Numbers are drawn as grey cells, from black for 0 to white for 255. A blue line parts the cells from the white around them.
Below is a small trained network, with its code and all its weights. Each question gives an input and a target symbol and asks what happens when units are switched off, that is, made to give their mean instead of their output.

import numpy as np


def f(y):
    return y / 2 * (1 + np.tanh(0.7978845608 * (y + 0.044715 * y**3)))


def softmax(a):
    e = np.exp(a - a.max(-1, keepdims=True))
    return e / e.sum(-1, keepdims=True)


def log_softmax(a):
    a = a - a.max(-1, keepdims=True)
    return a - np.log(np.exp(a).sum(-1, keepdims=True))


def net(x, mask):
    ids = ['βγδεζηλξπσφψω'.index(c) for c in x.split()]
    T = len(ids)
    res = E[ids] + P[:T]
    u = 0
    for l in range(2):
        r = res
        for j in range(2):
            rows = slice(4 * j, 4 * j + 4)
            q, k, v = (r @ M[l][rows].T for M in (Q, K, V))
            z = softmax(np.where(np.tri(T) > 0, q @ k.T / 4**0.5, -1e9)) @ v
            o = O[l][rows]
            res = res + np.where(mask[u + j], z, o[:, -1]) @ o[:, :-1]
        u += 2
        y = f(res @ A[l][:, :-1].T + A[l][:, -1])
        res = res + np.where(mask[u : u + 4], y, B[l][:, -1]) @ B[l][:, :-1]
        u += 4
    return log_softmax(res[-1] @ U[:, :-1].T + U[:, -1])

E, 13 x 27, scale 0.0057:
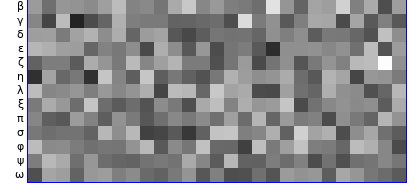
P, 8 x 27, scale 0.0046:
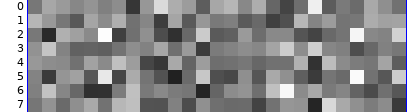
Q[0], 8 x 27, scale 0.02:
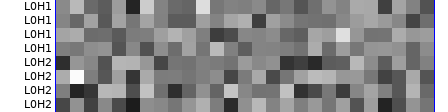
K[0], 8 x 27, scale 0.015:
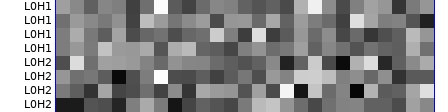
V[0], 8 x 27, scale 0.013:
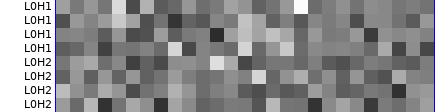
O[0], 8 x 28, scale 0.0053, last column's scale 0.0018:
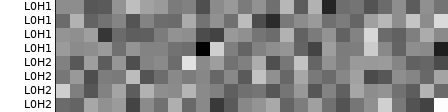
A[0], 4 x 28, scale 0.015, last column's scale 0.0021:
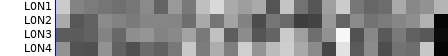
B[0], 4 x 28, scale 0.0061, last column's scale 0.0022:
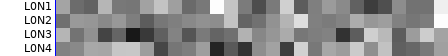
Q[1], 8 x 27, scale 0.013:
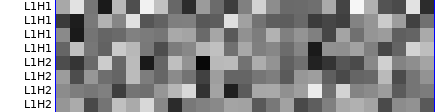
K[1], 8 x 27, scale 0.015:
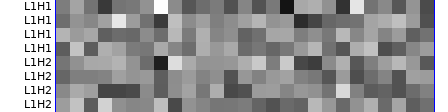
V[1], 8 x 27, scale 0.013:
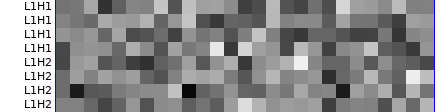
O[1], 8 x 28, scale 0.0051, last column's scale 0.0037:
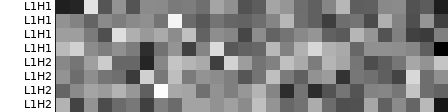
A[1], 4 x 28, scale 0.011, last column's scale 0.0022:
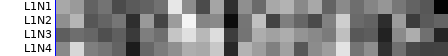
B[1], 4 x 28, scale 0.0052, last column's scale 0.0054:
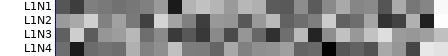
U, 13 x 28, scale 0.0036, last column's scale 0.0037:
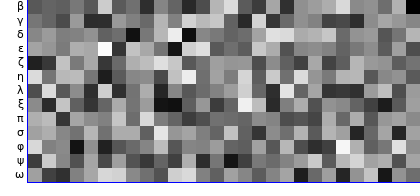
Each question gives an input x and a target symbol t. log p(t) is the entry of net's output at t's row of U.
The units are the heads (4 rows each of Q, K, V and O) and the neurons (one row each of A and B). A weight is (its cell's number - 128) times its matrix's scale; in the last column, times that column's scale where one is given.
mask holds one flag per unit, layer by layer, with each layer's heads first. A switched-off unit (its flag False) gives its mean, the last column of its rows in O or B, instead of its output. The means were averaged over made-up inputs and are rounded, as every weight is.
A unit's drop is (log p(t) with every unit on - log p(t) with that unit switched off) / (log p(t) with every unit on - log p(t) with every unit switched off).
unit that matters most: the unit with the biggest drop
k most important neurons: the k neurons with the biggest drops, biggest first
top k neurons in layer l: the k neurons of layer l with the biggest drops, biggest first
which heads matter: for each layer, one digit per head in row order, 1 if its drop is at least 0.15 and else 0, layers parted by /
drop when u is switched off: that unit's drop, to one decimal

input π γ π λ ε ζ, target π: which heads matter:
00 / 11
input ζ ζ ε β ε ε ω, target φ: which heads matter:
01 / 00
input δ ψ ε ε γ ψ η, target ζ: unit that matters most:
L0H2
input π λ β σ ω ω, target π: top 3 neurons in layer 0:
L0N4; L0N3; L0N1
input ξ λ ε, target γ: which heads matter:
10 / 11
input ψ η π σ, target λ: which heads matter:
01 / 00
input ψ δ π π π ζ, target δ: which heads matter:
01 / 01
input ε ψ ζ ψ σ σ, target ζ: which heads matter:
10 / 11
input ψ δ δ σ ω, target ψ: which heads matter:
10 / 01
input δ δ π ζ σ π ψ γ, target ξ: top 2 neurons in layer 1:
L1N1; L1N3
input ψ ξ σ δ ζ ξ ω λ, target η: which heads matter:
11 / 10
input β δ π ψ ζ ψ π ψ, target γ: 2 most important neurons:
L0N1; L0N2
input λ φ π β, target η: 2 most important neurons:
L0N4; L0N3
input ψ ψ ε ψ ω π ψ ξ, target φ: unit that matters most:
L0H1
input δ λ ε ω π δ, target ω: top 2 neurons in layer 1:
L1N1; L1N2
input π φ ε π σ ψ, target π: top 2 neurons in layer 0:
L0N4; L0N1
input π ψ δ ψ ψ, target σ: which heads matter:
01 / 10
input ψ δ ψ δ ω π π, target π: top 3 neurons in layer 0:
L0N4; L0N3; L0N1
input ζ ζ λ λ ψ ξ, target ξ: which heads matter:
00 / 11
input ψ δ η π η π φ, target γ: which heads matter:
01 / 10
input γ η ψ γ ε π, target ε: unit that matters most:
L1H2
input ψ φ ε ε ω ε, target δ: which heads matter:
01 / 01
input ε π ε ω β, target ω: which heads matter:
10 / 01
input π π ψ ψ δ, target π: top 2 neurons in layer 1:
L1N1; L1N2
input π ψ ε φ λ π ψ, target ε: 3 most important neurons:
L1N4; L1N3; L1N2
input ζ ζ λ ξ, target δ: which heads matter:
00 / 01
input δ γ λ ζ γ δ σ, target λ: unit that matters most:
L0H2
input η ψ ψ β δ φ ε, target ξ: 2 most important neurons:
L1N2; L0N2
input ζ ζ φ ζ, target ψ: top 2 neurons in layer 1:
L1N3; L1N4
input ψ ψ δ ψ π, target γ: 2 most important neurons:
L0N1; L0N2
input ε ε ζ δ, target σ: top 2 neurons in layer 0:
L0N2; L0N1
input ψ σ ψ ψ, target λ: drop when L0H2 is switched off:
0.9
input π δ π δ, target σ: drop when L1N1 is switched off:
0.4
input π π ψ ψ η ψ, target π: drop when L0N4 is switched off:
1.0
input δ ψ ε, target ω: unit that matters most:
L1H1
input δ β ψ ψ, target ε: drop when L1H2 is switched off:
0.1
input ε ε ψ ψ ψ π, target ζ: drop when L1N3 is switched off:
0.0
